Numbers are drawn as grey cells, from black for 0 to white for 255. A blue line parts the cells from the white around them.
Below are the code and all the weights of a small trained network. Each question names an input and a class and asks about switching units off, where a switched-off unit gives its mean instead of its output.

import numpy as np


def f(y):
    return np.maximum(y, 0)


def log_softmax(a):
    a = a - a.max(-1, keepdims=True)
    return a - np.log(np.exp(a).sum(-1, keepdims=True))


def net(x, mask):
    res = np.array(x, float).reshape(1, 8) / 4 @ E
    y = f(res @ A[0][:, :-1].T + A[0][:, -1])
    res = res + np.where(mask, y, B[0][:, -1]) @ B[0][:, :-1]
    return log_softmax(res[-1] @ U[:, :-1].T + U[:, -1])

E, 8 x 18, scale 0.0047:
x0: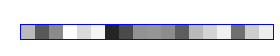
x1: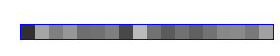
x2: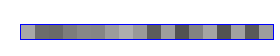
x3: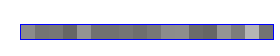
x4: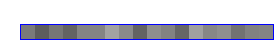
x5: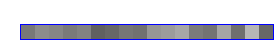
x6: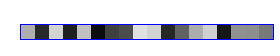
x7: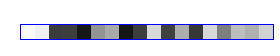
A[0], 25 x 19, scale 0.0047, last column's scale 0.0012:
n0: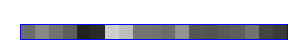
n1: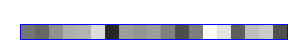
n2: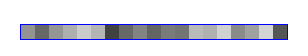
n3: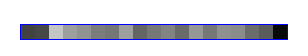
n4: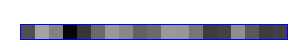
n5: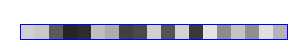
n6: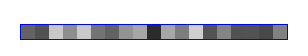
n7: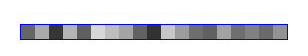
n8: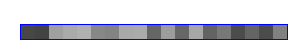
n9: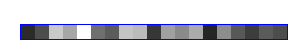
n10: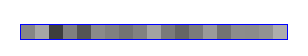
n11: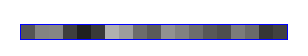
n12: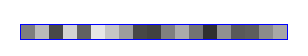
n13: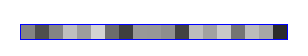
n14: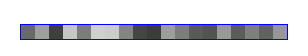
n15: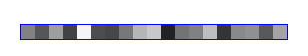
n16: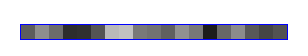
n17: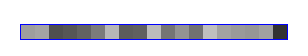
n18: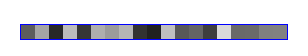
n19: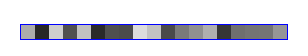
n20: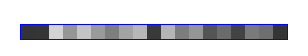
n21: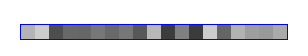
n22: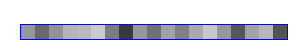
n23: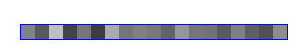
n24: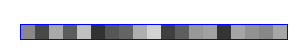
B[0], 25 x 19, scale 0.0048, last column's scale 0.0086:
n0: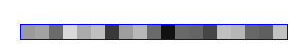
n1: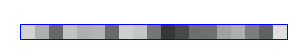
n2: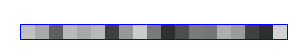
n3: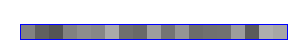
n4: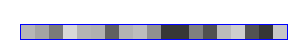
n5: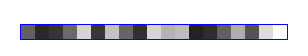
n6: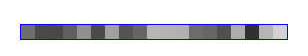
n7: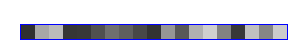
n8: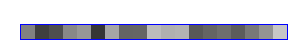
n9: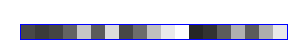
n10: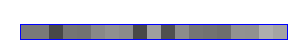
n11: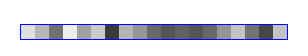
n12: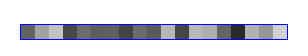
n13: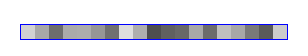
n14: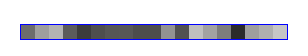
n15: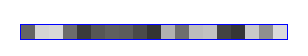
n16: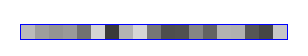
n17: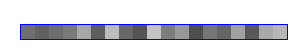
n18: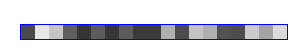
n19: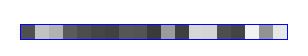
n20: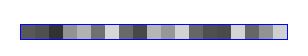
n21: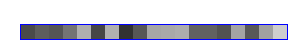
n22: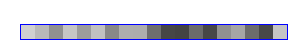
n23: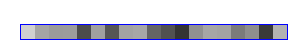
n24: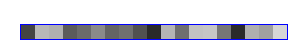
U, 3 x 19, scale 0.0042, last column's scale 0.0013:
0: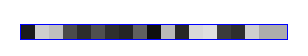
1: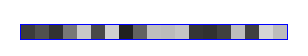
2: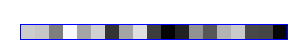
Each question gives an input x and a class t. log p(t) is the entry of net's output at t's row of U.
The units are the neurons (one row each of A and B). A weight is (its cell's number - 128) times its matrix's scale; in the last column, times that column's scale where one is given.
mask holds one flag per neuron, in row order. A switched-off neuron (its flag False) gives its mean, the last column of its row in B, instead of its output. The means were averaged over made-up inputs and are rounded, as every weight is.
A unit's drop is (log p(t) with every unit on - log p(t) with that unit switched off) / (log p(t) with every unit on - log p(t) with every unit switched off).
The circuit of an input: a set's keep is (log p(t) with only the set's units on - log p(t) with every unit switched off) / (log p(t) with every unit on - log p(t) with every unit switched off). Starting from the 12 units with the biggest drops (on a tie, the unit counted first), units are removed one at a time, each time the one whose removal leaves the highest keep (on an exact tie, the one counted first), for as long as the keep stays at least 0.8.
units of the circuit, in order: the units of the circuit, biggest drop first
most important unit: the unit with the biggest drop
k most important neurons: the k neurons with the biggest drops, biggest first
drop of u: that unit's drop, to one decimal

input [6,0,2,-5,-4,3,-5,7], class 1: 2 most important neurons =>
[n5, n21]
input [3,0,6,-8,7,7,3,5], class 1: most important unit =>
n5
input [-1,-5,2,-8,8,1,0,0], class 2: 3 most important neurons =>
[n5, n9, n19]
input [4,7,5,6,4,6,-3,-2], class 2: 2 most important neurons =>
[n19, n15]
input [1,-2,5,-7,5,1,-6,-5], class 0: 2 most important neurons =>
[n18, n7]
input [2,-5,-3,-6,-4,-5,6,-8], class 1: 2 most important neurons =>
[n9, n20]
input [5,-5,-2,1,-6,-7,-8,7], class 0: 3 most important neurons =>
[n18, n12, n7]
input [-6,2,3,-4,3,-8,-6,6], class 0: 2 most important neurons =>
[n18, n12]
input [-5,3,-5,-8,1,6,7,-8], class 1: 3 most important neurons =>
[n9, n20, n6]
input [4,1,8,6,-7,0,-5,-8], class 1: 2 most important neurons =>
[n9, n20]
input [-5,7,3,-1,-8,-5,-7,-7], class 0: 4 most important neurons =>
[n18, n7, n12, n14]
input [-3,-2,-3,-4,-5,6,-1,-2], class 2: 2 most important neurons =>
[n5, n21]
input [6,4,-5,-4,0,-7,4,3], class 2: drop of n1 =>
0.2
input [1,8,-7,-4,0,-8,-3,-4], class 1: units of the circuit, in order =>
[n9]
